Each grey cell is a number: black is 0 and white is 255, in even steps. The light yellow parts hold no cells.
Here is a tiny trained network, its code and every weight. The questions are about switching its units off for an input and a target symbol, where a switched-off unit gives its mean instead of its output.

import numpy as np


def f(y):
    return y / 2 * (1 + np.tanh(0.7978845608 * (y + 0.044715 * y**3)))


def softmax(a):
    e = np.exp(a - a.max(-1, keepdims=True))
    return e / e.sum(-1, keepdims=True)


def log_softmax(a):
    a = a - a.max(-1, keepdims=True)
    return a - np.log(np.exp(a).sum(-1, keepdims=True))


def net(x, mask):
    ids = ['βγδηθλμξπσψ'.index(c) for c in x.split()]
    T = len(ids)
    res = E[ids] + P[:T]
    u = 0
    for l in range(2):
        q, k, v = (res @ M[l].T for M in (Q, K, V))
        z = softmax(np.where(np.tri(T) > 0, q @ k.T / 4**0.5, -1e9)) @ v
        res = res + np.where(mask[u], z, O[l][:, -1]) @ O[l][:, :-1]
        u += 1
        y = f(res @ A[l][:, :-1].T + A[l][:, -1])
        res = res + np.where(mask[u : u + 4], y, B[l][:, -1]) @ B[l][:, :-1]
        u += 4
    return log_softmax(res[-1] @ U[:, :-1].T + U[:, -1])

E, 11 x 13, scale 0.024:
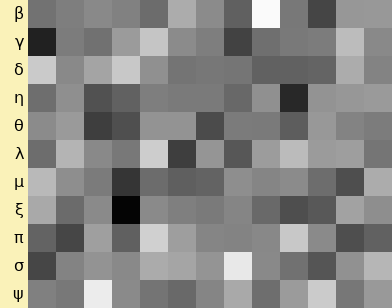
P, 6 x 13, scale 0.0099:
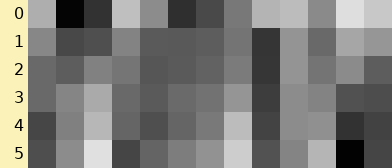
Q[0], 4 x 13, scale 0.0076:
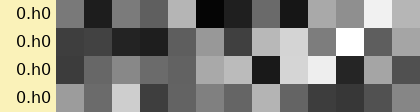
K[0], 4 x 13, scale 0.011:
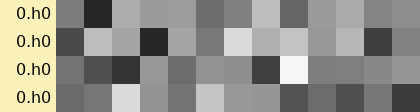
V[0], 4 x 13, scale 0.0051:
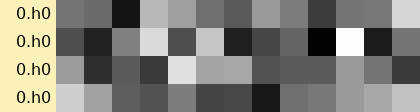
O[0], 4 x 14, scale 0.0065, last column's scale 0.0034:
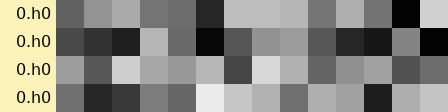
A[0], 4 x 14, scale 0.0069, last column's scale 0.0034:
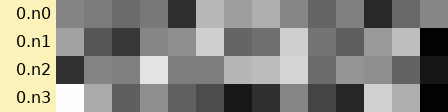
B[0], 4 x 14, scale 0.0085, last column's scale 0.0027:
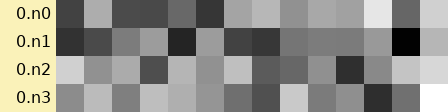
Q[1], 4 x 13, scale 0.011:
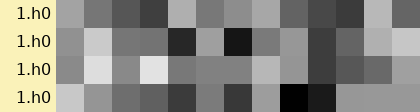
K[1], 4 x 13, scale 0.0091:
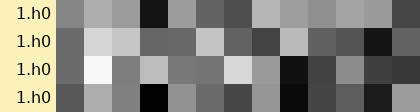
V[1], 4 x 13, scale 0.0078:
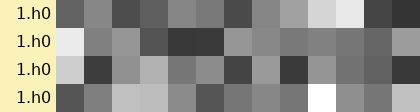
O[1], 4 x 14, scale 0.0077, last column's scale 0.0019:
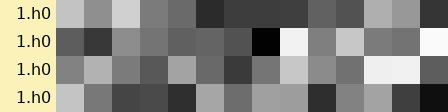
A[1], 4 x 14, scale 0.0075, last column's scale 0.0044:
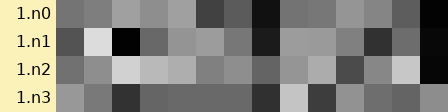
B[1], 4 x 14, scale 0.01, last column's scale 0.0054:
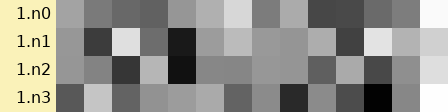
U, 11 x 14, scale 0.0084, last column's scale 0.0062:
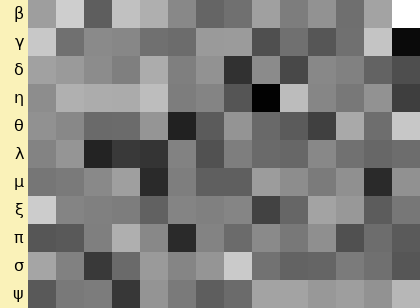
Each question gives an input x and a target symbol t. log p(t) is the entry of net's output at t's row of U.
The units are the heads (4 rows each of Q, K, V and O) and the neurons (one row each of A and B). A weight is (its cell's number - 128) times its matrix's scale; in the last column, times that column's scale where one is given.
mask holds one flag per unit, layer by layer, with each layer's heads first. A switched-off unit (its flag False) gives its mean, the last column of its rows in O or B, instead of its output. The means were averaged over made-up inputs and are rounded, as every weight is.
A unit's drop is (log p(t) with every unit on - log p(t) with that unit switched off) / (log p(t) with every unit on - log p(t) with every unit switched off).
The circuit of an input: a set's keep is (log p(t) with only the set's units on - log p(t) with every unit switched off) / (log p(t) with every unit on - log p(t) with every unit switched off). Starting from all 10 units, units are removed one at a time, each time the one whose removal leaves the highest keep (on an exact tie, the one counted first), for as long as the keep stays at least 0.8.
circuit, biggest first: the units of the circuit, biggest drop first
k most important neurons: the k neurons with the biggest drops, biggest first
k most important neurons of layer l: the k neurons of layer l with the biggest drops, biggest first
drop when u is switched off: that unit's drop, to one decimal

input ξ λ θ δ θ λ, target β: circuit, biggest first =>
(0.h0; 1.h0; 1.n2; 0.n1)
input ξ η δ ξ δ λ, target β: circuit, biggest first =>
(1.h0; 1.n2; 0.n1; 0.h0)
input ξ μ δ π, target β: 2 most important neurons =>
(1.n2; 0.n1)
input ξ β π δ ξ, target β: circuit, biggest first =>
(0.h0; 0.n3; 1.h0)
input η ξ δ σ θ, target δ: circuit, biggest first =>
(0.h0; 1.n0; 1.h0)
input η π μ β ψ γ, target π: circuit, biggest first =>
(0.h0)
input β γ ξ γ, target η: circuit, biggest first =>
(0.n1; 1.h0)
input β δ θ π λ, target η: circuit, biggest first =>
(0.n1; 1.h0)
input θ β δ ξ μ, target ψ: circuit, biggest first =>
(1.h0; 0.h0)
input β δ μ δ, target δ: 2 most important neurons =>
(1.n0; 0.n3)
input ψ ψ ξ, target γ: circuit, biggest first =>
(0.h0; 1.n1; 0.n3)
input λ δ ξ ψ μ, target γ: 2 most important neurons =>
(1.n1; 0.n3)
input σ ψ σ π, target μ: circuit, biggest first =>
(0.h0; 1.h0; 0.n2; 1.n1)
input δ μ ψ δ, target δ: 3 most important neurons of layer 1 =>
(1.n0; 1.n2; 1.n1)
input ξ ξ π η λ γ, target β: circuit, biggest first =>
(1.n2; 1.h0; 0.h0; 0.n1)
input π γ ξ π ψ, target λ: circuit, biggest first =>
(0.h0; 1.h0)
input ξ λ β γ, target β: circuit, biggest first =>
(0.h0; 1.n2; 1.h0; 0.n1)
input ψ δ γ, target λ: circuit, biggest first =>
(1.h0)
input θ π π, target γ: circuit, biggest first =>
(1.h0; 1.n2; 1.n0; 0.h0)
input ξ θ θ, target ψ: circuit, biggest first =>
(0.h0; 1.h0; 0.n0)
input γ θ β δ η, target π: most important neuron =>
(0.n1)
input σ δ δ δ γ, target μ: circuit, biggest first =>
(1.h0; 0.h0; 1.n1; 0.n2)
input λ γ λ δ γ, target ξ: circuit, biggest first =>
(1.h0; 0.h0)
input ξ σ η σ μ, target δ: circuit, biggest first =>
(0.h0; 1.n0; 1.h0)
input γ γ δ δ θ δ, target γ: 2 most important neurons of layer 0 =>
(0.n3; 0.n0)
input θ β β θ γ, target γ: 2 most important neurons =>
(1.n2; 0.n2)
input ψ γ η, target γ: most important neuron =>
(1.n1)
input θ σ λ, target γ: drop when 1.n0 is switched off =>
0.1
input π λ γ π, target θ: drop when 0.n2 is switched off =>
0.0
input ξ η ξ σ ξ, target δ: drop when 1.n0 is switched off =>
0.3
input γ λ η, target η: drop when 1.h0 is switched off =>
0.6
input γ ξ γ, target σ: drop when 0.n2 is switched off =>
0.2
